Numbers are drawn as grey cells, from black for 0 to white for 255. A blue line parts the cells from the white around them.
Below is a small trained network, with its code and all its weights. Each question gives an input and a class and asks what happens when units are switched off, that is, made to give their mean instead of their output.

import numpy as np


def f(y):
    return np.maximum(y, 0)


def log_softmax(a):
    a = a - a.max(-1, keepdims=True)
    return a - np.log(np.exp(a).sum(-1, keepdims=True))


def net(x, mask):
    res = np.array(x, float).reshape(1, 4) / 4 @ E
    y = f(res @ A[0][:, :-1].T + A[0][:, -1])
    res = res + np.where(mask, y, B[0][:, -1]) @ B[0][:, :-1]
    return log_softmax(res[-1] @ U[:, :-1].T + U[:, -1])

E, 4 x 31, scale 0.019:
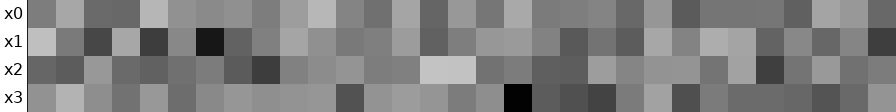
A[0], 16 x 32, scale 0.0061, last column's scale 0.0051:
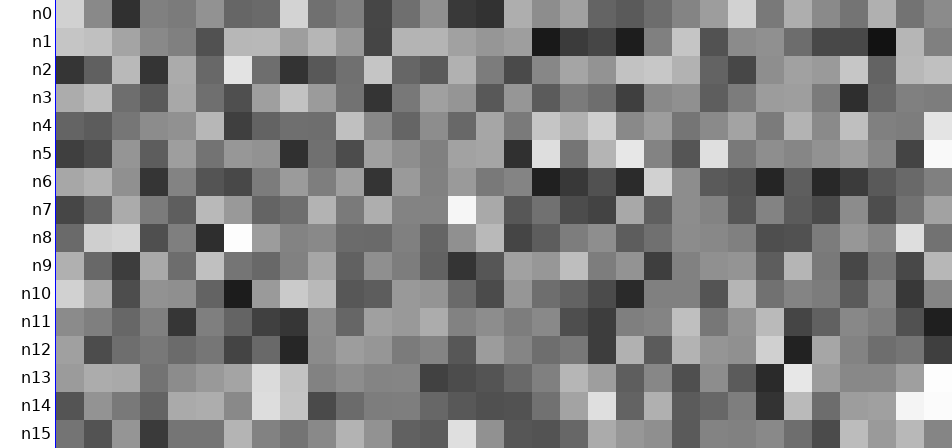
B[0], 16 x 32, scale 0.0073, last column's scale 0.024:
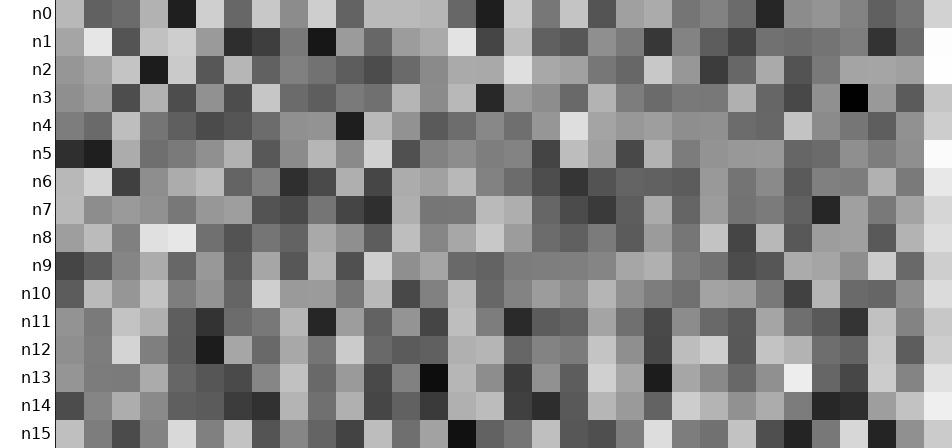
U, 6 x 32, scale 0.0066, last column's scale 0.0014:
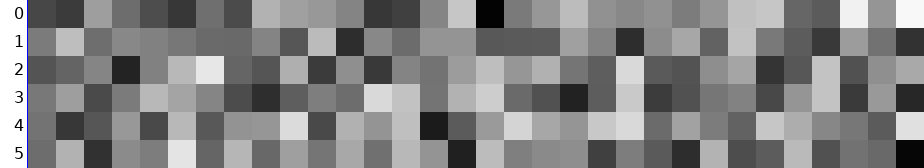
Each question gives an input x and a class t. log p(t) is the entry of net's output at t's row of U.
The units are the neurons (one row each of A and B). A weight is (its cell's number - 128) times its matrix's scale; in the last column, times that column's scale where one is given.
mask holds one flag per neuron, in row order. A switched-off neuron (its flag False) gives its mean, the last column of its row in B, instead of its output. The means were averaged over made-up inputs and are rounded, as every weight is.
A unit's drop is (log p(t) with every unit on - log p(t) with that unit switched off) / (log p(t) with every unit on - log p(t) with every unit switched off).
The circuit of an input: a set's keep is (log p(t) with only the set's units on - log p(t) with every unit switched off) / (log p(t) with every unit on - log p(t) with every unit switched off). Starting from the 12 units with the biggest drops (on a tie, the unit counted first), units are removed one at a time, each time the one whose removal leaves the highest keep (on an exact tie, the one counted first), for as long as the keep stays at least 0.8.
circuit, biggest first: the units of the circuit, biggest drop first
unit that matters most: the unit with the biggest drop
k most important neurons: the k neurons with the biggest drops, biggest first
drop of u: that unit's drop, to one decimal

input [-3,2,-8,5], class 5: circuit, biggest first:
[n0]
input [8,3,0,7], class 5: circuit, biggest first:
[n14, n10]
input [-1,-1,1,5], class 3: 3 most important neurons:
[n13, n14, n12]
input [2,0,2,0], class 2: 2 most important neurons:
[n13, n14]
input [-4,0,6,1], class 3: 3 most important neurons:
[n13, n14, n7]
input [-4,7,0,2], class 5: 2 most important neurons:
[n14, n0]
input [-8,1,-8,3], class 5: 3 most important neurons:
[n0, n12, n10]
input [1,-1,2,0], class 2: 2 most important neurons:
[n1, n6]
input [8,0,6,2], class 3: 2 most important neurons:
[n13, n14]
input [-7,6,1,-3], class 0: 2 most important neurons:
[n12, n11]
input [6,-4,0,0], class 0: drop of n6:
0.2
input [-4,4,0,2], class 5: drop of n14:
0.4
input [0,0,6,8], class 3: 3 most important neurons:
[n13, n14, n7]
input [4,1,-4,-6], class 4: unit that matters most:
n0
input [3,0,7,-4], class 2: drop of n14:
0.3
